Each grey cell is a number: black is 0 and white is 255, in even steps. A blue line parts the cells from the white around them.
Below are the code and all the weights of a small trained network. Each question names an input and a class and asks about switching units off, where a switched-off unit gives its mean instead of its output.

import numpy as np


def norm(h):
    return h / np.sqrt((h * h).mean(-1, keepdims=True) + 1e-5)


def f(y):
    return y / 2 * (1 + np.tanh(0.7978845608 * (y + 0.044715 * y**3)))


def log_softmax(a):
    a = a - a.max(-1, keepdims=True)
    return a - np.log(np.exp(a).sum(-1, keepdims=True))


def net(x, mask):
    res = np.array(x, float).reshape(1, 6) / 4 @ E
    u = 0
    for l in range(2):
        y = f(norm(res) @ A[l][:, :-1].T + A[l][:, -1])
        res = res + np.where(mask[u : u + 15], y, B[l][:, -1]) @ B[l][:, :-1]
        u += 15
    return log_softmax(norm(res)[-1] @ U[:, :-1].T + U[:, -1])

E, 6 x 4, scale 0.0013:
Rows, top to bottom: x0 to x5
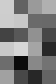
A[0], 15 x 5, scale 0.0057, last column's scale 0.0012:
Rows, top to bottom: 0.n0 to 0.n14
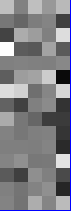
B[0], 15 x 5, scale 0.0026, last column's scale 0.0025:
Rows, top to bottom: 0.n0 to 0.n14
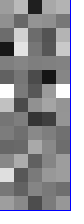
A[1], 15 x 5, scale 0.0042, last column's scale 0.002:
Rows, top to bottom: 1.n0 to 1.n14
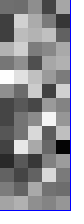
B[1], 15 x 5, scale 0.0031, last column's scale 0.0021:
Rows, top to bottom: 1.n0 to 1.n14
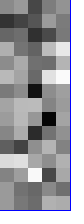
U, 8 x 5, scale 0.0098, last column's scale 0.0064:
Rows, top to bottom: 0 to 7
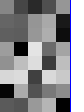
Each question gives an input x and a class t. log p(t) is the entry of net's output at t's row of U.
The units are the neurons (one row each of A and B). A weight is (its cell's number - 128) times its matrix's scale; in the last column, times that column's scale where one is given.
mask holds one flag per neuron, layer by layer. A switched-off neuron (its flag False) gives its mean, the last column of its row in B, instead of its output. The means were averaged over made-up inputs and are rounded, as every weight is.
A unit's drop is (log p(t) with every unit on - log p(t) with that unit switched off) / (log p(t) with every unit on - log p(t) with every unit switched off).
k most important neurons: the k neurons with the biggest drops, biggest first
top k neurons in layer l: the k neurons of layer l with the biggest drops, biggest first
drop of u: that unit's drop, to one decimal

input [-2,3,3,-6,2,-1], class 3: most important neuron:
[0.n3]
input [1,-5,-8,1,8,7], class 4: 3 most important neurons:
[0.n3, 0.n6, 1.n12]
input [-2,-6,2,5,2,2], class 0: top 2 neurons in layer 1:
[1.n5, 1.n6]
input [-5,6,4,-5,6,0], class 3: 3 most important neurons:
[0.n3, 0.n12, 0.n7]
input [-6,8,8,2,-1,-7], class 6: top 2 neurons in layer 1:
[1.n1, 1.n11]
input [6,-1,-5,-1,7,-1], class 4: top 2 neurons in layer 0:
[0.n3, 0.n6]
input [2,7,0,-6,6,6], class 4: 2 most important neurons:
[0.n3, 0.n6]
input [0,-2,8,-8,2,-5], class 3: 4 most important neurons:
[0.n3, 0.n12, 0.n7, 0.n0]
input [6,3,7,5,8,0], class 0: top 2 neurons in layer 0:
[0.n6, 0.n8]
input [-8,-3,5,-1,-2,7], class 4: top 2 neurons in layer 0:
[0.n3, 0.n5]
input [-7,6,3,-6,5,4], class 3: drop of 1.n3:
-0.1
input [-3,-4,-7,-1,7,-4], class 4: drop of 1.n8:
0.2
